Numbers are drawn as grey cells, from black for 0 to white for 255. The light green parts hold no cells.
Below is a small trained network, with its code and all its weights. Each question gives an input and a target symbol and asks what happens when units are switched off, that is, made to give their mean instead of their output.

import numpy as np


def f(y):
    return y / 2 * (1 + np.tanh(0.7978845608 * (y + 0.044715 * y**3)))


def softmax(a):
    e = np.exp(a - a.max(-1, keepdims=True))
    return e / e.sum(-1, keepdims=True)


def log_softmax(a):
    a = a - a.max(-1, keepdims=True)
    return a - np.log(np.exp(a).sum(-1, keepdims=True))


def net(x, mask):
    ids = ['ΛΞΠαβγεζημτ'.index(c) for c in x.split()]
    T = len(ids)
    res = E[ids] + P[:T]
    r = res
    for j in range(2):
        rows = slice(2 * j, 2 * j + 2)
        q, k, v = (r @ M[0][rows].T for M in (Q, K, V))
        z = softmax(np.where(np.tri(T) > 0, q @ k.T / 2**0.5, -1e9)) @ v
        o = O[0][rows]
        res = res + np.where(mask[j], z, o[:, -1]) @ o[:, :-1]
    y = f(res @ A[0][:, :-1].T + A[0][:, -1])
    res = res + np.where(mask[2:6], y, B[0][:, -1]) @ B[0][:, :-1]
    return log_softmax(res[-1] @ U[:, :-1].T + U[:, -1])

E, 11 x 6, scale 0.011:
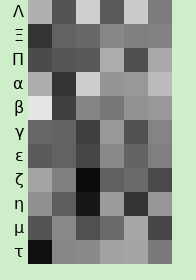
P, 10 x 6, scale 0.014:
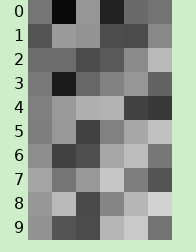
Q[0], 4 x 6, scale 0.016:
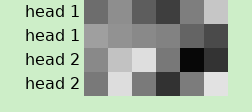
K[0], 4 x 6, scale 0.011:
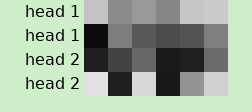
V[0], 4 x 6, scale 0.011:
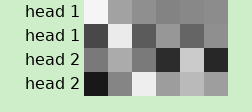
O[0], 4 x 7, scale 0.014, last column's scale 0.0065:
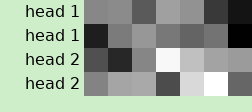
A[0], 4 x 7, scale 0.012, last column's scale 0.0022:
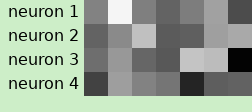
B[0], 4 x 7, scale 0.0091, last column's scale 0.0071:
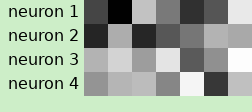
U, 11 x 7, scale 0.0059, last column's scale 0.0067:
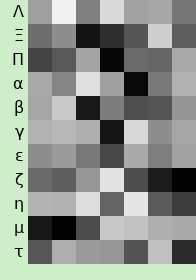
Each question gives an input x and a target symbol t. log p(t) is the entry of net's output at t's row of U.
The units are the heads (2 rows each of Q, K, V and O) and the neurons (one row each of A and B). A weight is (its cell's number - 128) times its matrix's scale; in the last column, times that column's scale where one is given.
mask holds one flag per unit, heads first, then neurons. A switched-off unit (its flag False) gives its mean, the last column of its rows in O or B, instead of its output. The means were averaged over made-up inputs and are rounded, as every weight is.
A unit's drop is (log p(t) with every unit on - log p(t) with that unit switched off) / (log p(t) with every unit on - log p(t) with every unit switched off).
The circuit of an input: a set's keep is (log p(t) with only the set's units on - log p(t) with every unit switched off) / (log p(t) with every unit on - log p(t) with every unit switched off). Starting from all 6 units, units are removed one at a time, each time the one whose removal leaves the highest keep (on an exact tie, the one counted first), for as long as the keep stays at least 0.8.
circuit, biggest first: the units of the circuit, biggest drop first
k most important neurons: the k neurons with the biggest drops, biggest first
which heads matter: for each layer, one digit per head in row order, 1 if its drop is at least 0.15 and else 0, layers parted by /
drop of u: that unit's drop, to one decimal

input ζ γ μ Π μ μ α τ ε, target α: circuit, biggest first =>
(head 2; neuron 1; neuron 3)
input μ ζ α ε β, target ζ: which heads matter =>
01
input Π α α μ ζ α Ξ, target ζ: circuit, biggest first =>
(head 2)
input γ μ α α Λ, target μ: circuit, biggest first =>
(head 2; neuron 3)
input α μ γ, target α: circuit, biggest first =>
(head 2; neuron 1; neuron 3)
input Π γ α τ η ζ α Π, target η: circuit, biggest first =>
(neuron 4; head 2; head 1)
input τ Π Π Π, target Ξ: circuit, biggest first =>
(neuron 2; head 2; head 1)
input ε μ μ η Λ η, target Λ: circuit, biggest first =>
(head 2; neuron 3)
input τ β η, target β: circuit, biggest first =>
(head 2; head 1)
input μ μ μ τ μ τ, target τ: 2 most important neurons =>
(neuron 3; neuron 1)
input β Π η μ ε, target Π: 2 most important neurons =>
(neuron 1; neuron 2)
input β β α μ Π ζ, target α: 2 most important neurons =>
(neuron 1; neuron 3)
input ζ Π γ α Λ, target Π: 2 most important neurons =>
(neuron 1; neuron 2)
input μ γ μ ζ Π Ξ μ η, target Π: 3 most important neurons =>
(neuron 3; neuron 1; neuron 2)
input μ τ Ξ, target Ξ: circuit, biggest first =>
(neuron 2; head 1; head 2)
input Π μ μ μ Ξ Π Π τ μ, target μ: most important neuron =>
(neuron 4)
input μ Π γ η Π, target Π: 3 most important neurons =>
(neuron 1; neuron 2; neuron 3)
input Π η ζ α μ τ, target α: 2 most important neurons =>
(neuron 1; neuron 3)
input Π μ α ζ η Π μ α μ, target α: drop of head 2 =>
1.2
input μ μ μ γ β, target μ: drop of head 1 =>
0.1
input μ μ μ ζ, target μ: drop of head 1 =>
0.0
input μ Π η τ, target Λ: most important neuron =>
(neuron 3)
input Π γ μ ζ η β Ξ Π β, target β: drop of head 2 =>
0.4
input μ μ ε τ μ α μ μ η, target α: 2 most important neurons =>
(neuron 1; neuron 3)
